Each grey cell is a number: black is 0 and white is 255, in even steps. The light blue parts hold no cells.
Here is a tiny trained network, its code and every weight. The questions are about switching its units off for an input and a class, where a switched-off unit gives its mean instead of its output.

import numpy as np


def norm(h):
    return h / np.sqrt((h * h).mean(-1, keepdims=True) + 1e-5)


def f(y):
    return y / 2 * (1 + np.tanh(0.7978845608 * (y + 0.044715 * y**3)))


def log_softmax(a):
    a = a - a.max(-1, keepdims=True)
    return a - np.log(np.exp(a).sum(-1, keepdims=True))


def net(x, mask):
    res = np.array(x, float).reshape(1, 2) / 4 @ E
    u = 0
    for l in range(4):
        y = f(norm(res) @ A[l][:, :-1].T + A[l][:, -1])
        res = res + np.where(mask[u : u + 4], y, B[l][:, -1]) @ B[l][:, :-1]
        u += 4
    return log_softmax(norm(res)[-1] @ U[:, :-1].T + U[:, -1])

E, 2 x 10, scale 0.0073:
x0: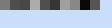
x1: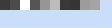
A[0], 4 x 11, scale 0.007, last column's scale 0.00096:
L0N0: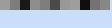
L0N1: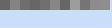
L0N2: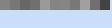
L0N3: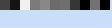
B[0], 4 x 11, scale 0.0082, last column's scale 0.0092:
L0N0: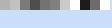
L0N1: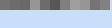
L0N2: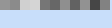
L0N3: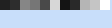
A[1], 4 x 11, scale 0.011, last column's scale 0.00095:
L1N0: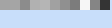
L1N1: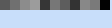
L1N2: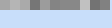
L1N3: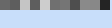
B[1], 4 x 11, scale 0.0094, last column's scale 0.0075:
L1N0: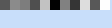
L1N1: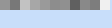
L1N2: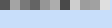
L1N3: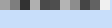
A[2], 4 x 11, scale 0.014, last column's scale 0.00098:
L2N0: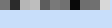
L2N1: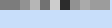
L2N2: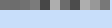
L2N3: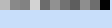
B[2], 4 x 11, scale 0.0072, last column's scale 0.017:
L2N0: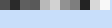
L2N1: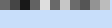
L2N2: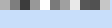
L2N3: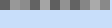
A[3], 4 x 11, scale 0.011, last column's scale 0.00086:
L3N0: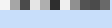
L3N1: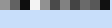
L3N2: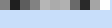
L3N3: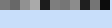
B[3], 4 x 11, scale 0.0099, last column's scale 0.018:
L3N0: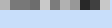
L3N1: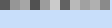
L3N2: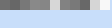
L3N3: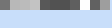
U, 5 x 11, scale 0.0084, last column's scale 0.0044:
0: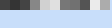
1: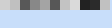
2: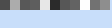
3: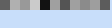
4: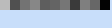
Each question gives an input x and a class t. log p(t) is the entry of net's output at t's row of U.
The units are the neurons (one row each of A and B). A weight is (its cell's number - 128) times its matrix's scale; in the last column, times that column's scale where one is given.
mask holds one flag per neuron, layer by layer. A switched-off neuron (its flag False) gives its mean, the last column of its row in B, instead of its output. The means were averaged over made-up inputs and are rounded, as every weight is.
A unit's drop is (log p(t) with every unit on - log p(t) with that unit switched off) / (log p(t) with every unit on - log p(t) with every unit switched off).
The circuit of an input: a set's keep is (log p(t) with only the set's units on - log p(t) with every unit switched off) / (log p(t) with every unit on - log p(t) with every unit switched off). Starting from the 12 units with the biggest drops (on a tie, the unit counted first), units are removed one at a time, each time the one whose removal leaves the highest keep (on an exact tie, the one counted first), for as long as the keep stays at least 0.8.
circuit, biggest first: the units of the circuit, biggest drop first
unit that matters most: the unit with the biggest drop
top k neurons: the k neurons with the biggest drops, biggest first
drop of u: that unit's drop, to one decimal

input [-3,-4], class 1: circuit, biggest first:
L2N0, L0N3
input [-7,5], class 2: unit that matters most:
L0N3
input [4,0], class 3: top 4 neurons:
L0N0, L2N2, L2N0, L0N3
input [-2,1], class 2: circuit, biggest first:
L0N3, L0N0, L1N0
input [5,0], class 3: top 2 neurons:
L0N0, L2N2
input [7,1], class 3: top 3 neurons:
L0N0, L2N0, L3N3
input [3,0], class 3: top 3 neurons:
L0N0, L2N2, L2N0
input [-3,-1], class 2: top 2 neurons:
L0N3, L0N0
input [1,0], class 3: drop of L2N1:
0.2
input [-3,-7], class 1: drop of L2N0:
0.1
